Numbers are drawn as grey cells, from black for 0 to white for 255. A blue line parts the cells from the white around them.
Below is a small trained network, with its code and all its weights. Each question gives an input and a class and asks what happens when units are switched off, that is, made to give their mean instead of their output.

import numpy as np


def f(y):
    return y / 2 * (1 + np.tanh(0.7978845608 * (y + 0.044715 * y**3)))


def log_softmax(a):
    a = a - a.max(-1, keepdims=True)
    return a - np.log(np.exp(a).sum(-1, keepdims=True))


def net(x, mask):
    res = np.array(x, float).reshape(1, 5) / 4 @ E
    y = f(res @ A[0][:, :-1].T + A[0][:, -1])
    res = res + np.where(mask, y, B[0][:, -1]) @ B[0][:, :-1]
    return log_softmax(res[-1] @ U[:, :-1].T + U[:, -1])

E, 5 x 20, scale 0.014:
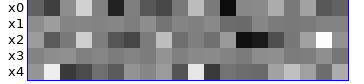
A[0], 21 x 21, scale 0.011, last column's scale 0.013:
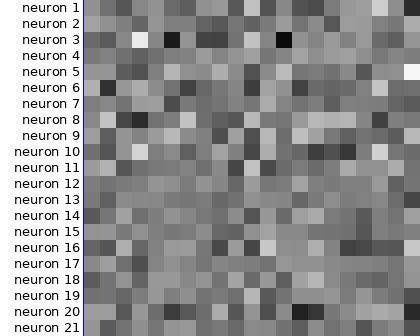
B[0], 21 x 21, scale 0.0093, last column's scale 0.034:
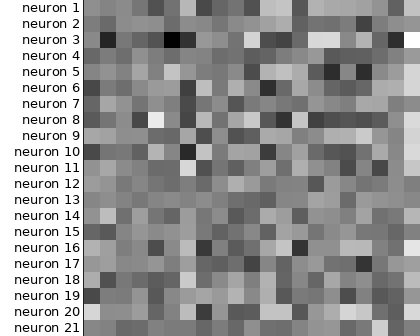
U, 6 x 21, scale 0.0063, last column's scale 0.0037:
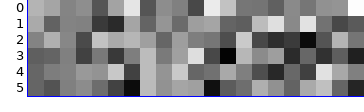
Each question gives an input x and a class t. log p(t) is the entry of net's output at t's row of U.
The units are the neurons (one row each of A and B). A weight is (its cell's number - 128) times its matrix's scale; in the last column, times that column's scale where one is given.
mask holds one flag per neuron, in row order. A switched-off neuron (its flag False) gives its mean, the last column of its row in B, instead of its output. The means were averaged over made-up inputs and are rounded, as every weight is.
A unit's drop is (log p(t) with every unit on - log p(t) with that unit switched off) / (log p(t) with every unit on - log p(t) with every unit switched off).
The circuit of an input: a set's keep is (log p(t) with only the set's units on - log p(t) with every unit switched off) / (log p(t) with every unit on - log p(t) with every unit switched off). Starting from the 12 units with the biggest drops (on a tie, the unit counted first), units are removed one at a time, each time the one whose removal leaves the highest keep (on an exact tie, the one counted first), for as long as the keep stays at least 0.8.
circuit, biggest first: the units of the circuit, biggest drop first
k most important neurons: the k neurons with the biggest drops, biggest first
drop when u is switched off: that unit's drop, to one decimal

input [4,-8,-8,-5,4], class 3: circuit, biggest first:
[neuron 8]
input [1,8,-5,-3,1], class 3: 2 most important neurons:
[neuron 8; neuron 20]
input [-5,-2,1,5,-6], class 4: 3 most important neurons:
[neuron 10; neuron 6; neuron 20]
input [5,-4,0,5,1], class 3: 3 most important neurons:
[neuron 20; neuron 16; neuron 9]
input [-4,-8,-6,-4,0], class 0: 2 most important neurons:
[neuron 16; neuron 10]
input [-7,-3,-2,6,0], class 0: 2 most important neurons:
[neuron 10; neuron 6]
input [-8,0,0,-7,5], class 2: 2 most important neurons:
[neuron 16; neuron 8]
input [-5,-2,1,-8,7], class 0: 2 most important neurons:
[neuron 20; neuron 10]
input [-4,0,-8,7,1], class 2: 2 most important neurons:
[neuron 8; neuron 20]
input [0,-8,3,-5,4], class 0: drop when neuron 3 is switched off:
1.4
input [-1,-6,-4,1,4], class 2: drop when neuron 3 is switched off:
0.4
